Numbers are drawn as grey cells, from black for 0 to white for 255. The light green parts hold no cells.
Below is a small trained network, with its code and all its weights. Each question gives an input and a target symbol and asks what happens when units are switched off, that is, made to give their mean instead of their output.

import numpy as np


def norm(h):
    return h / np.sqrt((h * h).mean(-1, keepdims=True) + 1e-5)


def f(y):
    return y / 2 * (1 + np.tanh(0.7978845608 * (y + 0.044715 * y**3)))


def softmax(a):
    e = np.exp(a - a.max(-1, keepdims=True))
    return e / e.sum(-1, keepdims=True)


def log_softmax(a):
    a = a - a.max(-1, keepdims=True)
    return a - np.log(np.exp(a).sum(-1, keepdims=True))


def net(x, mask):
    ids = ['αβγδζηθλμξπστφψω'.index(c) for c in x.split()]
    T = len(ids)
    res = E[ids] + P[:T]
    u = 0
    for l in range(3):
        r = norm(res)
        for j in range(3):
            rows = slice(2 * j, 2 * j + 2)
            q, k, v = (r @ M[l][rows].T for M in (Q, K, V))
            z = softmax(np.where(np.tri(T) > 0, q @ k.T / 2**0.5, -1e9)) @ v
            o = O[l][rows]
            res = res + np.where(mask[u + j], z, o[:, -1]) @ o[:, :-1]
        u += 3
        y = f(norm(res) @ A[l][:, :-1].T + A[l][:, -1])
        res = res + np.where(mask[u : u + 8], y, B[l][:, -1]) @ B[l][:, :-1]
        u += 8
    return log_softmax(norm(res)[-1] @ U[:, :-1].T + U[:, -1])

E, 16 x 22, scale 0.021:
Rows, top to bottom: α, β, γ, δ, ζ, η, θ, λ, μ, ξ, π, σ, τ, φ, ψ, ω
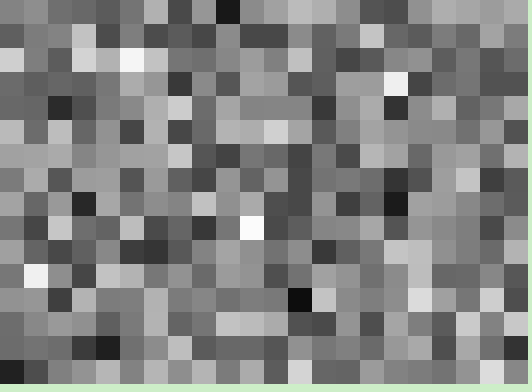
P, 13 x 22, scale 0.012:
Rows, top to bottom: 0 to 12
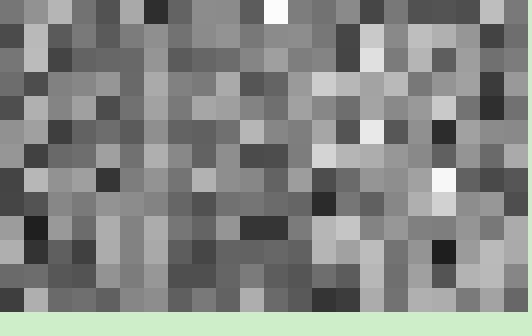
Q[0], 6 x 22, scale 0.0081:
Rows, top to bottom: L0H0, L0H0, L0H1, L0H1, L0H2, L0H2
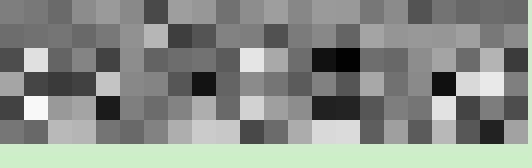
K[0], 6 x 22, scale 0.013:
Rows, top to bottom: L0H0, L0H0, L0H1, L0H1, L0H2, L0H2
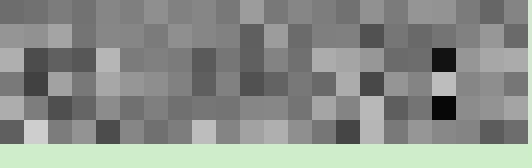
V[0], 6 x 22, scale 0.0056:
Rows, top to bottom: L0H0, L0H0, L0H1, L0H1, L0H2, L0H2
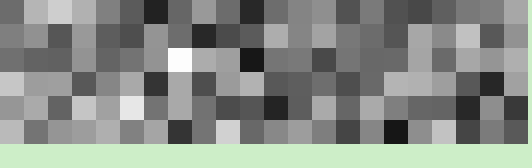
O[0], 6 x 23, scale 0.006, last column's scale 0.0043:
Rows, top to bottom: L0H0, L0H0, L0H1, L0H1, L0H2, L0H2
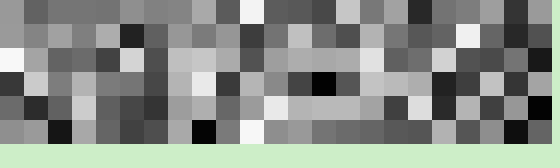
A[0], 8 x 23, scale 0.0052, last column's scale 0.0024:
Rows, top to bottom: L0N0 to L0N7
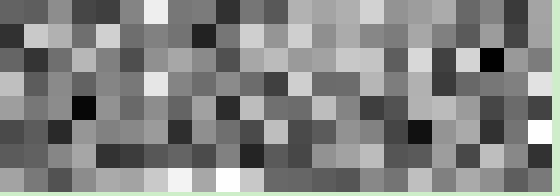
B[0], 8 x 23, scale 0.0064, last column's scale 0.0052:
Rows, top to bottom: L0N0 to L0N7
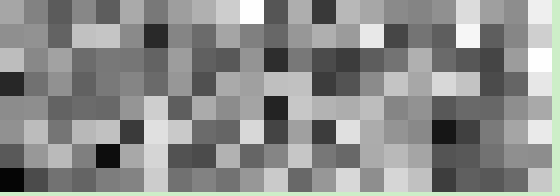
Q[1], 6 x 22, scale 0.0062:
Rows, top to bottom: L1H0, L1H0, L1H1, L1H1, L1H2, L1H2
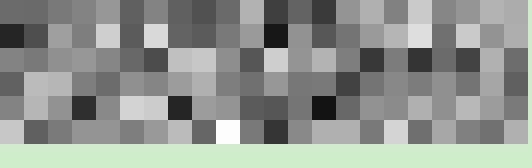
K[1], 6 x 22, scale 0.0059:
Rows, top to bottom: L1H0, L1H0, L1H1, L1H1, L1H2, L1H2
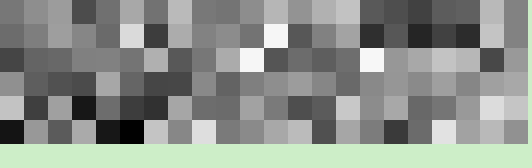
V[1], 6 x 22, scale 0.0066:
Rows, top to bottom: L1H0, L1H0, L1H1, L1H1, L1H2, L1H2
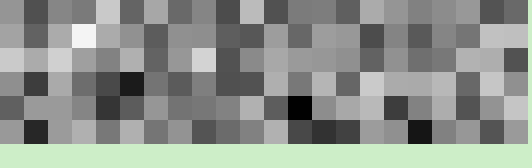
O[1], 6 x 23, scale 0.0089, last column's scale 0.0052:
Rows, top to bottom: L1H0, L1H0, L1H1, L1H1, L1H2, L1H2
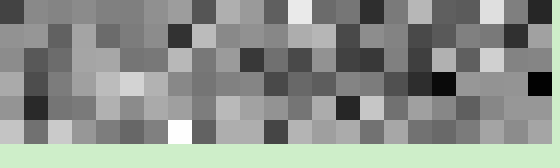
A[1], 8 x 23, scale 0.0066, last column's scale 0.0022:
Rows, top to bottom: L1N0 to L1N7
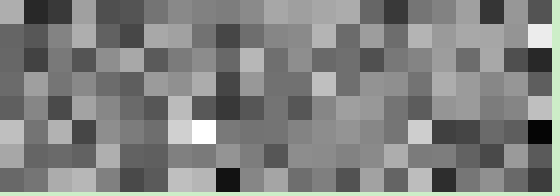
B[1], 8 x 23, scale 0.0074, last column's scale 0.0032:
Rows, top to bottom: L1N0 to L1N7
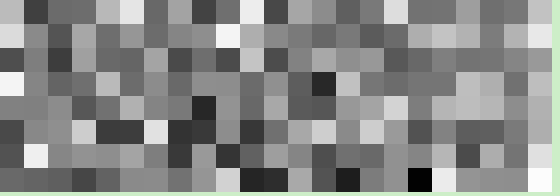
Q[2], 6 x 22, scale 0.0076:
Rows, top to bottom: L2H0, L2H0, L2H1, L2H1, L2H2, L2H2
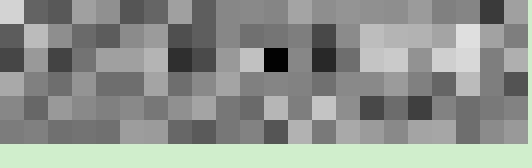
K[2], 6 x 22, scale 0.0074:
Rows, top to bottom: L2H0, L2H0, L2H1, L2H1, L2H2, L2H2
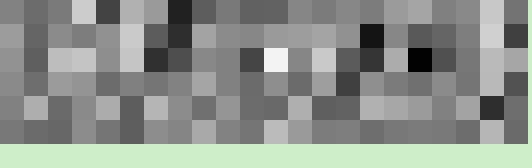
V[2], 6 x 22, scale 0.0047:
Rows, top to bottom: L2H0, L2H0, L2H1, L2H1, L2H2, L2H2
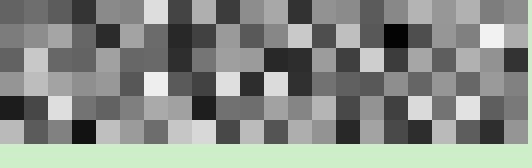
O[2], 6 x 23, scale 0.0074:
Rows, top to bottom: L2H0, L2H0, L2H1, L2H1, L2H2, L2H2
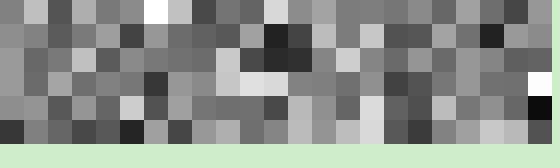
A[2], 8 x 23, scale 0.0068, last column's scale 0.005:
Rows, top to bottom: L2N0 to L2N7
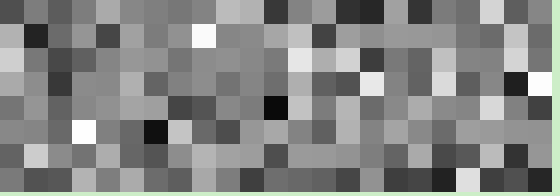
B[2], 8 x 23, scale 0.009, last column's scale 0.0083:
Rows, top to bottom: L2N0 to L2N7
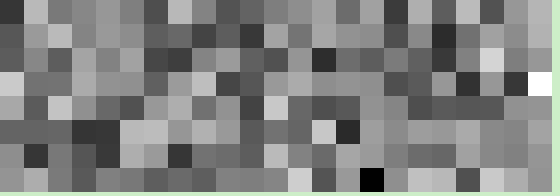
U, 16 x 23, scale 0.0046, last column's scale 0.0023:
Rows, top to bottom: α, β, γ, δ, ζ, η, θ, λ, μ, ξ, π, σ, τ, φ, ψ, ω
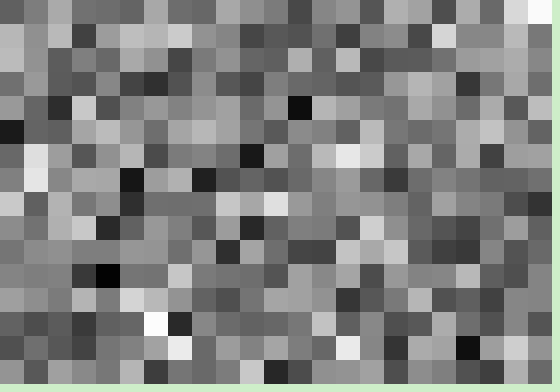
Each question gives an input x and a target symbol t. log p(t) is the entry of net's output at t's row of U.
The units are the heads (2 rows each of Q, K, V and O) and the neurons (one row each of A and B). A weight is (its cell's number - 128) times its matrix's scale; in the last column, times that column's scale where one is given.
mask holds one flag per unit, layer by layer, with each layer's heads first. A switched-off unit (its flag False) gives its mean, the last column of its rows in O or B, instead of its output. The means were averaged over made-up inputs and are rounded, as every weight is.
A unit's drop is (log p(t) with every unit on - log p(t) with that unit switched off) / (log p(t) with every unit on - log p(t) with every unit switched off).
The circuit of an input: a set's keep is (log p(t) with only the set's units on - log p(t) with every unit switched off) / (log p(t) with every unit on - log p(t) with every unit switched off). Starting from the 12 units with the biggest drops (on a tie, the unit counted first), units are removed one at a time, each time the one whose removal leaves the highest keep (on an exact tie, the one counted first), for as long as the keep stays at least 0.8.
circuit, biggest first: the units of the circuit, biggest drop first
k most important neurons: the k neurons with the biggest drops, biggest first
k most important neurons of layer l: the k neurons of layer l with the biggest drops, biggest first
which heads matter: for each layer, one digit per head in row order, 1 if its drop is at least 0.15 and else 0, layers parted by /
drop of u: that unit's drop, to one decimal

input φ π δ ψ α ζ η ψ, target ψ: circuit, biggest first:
(L0H1, L1H0)
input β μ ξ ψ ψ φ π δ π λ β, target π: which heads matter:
110 / 000 / 000
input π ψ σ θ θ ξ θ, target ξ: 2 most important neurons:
(L1N5, L1N7)
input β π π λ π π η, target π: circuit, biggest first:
(L0H1, L0H0)
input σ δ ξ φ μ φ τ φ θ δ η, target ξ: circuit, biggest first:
(L0H2, L0H1, L1N5)
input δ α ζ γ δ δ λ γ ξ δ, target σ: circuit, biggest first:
(L0H2, L1H2, L2N5)
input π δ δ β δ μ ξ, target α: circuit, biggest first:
(L0H1, L2N3)
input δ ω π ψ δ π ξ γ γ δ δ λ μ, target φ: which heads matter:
001 / 000 / 000
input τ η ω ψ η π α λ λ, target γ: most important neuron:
(L2N7)
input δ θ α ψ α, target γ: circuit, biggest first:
(L2N2, L1N3)
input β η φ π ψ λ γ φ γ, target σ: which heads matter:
101 / 001 / 000
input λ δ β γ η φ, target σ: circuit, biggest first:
(L0H2, L1H2, L2N5, L0H0)
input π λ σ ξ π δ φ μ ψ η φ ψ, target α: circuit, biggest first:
(L2N3, L0H1)
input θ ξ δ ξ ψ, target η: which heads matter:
000 / 010 / 000
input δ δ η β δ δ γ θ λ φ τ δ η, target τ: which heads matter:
011 / 000 / 001
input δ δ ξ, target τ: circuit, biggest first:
(L2H0, L2H2, L0H1)
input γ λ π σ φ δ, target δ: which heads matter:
001 / 000 / 000
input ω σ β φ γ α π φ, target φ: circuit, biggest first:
(L0H1, L2H0, L1H2)
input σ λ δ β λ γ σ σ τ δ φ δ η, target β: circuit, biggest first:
(L0H2)
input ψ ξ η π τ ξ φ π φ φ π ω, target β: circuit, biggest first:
(L0H2, L0H1)
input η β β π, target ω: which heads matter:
001 / 000 / 100
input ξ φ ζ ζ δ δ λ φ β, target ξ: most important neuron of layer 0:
(L0N6)
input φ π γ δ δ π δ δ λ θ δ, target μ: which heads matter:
000 / 000 / 010
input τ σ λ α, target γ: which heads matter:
000 / 010 / 000
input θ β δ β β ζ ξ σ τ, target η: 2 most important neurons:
(L2N0, L1N7)
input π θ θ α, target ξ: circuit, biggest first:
(L0H2, L0H1, L1N5, L0N2)
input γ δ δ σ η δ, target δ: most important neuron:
(L1N7)
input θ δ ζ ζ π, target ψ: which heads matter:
010 / 100 / 000
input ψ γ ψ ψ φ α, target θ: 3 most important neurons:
(L2N1, L1N7, L0N3)
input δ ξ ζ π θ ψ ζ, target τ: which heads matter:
001 / 000 / 001
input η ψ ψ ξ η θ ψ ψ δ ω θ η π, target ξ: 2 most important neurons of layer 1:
(L1N5, L1N7)
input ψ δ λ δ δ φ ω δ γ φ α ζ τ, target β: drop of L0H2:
0.3
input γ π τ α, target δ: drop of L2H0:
0.2
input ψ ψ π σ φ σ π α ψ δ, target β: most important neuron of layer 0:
(L0N7)
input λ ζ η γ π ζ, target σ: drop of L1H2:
0.3
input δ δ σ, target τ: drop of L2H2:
0.6
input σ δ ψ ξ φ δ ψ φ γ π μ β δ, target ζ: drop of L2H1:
0.2
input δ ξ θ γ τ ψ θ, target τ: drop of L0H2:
0.2
